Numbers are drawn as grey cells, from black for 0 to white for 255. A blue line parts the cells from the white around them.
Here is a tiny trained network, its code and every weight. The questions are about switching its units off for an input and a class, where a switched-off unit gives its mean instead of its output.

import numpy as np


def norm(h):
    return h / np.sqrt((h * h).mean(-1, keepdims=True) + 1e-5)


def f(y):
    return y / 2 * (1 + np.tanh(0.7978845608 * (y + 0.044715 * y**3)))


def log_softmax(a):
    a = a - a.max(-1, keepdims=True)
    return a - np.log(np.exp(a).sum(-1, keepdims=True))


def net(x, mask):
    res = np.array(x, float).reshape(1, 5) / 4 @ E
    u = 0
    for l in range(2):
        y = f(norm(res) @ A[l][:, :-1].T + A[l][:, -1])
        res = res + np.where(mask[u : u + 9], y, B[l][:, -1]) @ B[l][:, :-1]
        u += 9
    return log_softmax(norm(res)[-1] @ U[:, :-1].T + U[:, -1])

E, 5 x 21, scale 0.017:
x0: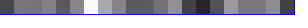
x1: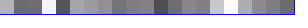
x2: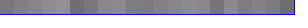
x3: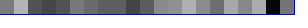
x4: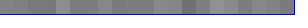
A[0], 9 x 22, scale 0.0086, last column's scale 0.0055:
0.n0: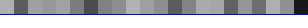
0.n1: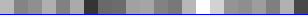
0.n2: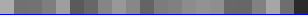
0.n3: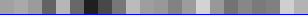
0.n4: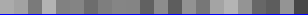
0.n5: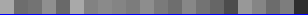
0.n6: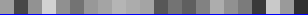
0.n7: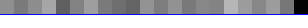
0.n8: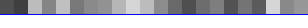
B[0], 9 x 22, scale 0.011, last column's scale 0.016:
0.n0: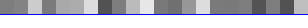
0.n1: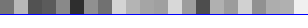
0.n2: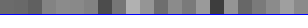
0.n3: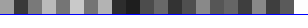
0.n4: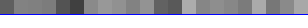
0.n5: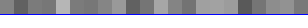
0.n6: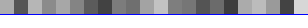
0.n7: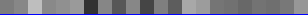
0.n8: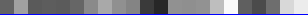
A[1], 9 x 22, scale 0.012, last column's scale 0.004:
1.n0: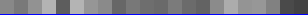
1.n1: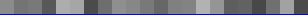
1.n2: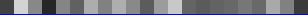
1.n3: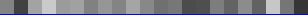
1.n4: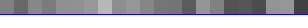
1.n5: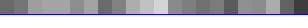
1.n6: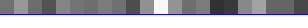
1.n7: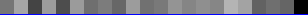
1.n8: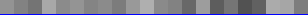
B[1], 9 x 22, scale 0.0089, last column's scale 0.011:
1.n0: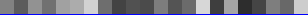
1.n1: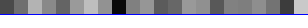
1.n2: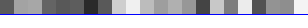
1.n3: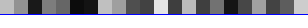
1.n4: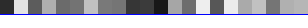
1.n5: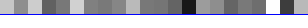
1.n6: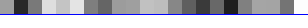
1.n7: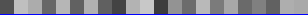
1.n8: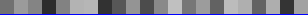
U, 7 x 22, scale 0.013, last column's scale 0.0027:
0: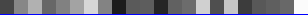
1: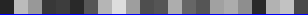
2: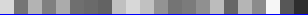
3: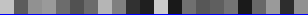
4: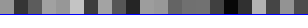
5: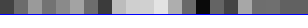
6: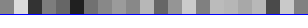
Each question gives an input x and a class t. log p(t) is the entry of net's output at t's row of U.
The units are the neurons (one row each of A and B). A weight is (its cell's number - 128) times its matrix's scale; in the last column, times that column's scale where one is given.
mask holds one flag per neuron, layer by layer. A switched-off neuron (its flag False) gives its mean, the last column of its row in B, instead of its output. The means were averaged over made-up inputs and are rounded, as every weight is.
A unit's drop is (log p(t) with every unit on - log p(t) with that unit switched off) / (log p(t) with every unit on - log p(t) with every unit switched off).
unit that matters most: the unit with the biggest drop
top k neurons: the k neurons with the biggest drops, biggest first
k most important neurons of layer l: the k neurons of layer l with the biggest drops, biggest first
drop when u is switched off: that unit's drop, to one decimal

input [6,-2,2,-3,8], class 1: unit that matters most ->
0.n3
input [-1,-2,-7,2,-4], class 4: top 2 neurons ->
[0.n8; 0.n0]
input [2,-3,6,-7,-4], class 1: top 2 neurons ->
[0.n8; 0.n3]
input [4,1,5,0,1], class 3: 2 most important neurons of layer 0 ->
[0.n1; 0.n8]
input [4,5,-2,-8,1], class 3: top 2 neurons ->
[0.n6; 1.n3]
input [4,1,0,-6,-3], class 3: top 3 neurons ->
[0.n6; 0.n1; 1.n3]
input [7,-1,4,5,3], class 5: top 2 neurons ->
[0.n3; 0.n8]
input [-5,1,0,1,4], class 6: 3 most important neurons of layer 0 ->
[0.n1; 0.n6; 0.n3]
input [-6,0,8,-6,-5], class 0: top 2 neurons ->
[0.n8; 0.n3]
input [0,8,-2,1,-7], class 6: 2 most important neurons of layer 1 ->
[1.n6; 1.n5]
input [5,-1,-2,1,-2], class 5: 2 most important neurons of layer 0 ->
[0.n3; 0.n8]
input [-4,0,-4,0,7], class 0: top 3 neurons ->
[0.n3; 0.n0; 0.n6]
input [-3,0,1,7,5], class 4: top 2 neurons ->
[0.n8; 0.n3]
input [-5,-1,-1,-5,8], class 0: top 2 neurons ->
[0.n3; 0.n8]
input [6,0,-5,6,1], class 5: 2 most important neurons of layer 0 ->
[0.n3; 0.n8]
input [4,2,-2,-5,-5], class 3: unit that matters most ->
0.n6
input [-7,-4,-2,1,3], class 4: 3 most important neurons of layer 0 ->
[0.n3; 0.n8; 0.n1]
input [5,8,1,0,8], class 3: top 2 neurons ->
[0.n8; 1.n3]
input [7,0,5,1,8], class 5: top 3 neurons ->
[0.n3; 0.n8; 1.n2]
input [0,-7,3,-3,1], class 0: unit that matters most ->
0.n1
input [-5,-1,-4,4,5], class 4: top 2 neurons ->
[0.n3; 0.n8]
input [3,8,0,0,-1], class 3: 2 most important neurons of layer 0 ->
[0.n8; 0.n6]
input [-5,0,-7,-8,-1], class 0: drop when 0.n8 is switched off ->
0.8
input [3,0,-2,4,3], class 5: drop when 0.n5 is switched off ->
0.0
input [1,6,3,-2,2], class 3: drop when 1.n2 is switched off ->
0.1
